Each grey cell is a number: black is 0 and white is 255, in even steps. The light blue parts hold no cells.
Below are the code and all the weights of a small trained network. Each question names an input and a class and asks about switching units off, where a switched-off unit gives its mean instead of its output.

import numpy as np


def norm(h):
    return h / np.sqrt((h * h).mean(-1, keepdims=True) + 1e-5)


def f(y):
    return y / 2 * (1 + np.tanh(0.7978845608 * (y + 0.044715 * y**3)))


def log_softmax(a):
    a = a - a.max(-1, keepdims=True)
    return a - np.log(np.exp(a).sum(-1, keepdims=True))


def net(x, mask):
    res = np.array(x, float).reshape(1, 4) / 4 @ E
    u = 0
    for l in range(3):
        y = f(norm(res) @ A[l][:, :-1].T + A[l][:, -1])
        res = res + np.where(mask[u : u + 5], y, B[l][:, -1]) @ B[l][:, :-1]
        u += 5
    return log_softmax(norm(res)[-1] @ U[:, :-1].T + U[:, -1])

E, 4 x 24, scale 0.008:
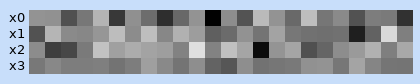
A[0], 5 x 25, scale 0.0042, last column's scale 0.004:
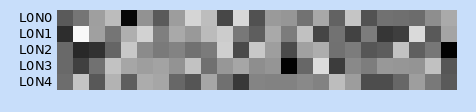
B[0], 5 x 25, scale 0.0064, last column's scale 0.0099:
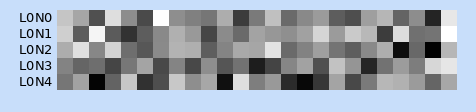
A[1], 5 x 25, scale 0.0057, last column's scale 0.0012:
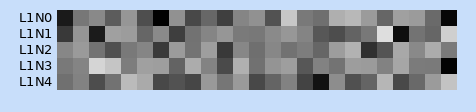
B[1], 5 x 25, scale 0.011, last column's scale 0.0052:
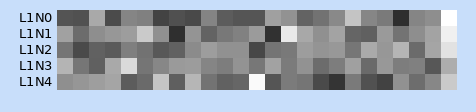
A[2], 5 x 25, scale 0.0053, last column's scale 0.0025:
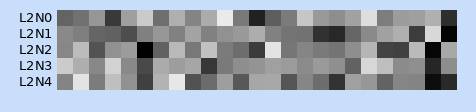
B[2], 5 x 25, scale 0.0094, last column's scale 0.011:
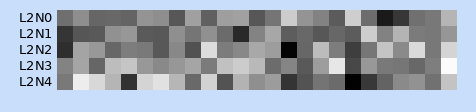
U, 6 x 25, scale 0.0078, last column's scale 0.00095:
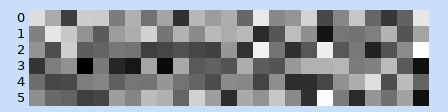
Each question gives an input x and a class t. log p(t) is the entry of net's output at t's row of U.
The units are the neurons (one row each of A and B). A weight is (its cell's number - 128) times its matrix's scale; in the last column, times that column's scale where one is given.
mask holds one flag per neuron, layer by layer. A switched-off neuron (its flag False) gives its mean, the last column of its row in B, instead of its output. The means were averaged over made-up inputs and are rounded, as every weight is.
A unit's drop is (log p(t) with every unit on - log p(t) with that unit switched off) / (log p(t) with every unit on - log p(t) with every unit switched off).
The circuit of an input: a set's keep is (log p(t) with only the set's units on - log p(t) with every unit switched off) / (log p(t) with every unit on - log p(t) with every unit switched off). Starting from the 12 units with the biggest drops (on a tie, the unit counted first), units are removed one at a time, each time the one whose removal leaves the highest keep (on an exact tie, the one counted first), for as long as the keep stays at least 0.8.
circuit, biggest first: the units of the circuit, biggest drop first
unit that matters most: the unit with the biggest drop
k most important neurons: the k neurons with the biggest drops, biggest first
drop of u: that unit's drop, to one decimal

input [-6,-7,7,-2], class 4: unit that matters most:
L0N1
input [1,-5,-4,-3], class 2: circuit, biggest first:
(L0N0 L1N0)
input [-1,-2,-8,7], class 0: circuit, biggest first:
(L0N1 L1N1)
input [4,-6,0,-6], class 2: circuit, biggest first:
(L0N0 L2N3)
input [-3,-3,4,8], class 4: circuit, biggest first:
(L0N1 L0N3 L1N4)
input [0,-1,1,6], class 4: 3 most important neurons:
(L0N0 L0N1 L1N4)
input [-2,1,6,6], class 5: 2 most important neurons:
(L0N3 L0N4)
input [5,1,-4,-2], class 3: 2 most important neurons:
(L1N1 L0N3)
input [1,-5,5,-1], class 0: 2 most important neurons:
(L0N2 L0N1)
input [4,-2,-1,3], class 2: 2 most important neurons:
(L0N0 L0N1)
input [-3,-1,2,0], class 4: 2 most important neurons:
(L0N3 L0N1)
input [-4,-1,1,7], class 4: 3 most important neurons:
(L0N3 L0N1 L0N2)
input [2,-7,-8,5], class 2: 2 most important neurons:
(L0N1 L1N0)
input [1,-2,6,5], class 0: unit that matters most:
L0N2
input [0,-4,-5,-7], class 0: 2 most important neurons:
(L0N3 L0N1)
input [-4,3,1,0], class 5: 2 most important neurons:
(L0N3 L0N2)
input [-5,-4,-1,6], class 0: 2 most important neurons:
(L0N0 L0N1)
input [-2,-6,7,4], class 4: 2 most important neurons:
(L0N3 L0N1)
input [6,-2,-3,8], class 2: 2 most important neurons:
(L0N1 L0N0)
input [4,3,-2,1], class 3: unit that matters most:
L0N0
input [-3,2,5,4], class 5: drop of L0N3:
1.2
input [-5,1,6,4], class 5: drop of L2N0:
0.2
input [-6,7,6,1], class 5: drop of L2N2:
0.0
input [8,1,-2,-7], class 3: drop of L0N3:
0.1
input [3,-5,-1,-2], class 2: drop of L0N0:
1.1
